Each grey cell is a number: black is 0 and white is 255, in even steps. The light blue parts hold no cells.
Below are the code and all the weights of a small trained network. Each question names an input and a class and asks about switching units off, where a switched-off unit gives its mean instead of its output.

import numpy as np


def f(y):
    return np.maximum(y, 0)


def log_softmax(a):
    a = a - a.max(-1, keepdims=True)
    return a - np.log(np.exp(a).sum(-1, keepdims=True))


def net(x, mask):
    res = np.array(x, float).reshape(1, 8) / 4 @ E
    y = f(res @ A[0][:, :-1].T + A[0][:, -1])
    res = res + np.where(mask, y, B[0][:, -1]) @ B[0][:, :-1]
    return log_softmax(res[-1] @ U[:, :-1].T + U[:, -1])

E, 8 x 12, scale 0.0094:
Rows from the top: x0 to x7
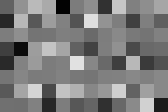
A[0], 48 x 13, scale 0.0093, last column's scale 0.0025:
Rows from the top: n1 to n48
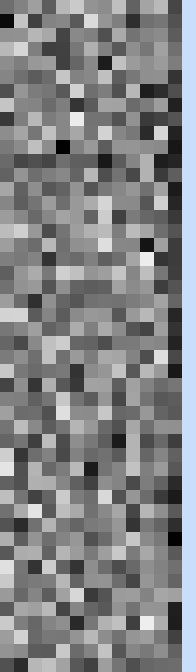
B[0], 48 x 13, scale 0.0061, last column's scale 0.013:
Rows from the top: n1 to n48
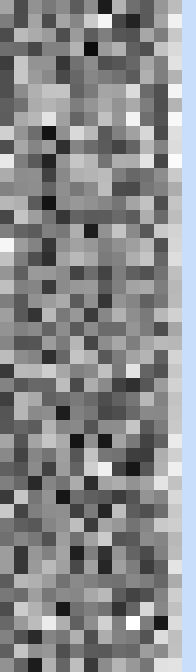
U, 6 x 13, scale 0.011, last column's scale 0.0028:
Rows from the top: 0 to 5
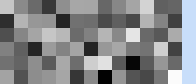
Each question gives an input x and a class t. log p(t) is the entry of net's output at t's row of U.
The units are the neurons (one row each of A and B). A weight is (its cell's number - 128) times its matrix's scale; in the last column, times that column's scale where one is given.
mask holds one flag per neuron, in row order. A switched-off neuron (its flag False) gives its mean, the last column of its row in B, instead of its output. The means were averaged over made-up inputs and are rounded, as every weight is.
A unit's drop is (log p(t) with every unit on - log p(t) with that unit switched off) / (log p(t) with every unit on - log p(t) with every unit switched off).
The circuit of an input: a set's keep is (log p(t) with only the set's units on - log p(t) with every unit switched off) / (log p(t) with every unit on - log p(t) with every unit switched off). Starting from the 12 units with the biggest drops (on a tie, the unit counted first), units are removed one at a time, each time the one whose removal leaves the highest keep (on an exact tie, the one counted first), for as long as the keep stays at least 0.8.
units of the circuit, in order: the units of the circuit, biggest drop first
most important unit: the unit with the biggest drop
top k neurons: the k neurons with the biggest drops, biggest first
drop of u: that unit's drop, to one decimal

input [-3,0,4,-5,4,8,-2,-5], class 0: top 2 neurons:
(n10 n18)
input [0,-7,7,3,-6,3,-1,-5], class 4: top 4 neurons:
(n34 n9 n7 n33)
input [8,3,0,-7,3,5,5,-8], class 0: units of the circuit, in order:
(n10)
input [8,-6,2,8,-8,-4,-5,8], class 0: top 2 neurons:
(n12 n19)
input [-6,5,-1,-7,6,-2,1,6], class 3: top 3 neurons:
(n17 n46 n4)
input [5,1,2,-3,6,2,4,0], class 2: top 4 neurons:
(n9 n7 n36 n31)
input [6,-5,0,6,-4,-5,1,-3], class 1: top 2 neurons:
(n5 n44)
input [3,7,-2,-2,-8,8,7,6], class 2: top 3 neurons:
(n45 n27 n34)
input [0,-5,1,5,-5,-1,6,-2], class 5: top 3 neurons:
(n37 n1 n9)
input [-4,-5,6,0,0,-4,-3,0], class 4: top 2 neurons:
(n34 n33)
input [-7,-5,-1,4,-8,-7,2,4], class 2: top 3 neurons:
(n45 n27 n8)
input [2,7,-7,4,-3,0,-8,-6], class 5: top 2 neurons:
(n41 n32)
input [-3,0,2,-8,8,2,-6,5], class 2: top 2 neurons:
(n7 n9)
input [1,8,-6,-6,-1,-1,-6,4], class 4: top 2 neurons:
(n2 n28)
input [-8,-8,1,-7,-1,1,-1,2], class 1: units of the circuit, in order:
(n36)
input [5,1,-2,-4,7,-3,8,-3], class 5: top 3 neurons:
(n37 n1 n40)
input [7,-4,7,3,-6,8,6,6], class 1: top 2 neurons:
(n5 n3)
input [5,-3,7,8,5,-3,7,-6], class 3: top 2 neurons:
(n48 n35)
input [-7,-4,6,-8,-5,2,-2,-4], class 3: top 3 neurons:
(n23 n17 n4)
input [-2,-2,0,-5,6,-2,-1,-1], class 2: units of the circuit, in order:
(n7)
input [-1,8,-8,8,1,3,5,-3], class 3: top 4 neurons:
(n48 n35 n38 n34)
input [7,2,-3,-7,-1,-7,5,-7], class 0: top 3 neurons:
(n10 n26 n15)
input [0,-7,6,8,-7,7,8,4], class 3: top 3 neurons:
(n35 n48 n25)
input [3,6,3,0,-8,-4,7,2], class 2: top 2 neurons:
(n45 n27)
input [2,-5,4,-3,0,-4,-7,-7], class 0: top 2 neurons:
(n10 n18)
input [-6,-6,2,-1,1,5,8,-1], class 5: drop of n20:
0.1
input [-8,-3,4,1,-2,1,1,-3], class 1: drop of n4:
0.0
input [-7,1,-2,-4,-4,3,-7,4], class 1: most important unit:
n36
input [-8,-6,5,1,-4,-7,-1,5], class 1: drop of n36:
0.1
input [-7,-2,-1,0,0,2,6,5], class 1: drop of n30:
0.2
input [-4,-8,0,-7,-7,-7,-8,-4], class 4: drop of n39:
0.2
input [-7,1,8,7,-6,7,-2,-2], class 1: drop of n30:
0.2
